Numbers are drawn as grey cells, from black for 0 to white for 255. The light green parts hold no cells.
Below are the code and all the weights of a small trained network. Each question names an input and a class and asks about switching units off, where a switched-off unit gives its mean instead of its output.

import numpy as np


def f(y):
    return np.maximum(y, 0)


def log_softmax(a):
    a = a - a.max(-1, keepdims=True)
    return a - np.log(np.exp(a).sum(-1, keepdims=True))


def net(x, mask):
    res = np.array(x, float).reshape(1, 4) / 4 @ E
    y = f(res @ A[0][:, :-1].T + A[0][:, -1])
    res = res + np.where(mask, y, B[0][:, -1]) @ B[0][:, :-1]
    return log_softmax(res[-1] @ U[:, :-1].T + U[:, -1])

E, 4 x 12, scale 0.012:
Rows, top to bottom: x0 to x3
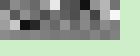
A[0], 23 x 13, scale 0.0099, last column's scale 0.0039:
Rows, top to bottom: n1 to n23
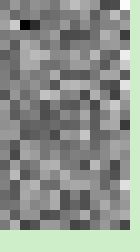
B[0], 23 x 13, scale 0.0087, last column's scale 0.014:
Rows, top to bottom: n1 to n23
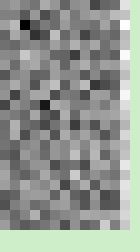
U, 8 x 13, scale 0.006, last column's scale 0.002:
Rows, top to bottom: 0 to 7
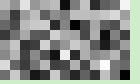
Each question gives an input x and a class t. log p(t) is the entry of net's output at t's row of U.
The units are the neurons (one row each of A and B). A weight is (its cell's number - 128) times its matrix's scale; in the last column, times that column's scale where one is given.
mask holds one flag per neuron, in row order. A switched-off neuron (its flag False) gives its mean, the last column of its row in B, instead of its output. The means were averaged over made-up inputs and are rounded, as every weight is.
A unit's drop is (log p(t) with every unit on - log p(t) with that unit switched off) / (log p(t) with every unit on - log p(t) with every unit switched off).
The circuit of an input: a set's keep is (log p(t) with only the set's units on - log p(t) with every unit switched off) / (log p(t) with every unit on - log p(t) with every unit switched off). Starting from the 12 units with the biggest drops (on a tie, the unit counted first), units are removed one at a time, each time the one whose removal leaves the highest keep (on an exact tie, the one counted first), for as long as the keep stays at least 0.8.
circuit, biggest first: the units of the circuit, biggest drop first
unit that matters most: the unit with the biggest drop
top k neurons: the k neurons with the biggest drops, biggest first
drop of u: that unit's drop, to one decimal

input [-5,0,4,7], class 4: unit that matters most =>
n9
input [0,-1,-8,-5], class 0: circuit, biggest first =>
[n19, n6]
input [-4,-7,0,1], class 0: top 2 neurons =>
[n3, n6]
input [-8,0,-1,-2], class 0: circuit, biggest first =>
[n9, n19]
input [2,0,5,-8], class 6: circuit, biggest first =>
[n11, n23]
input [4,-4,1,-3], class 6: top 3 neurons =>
[n23, n18, n17]
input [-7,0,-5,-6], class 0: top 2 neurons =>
[n9, n19]
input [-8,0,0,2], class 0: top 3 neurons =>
[n9, n19, n3]
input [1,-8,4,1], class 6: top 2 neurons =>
[n10, n17]
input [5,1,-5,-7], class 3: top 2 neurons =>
[n4, n8]
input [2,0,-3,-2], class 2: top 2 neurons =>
[n11, n9]
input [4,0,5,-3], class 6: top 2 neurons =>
[n11, n9]
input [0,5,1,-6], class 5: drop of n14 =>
-0.1
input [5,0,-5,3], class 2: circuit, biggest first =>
[n20]
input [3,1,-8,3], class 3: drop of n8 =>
0.2
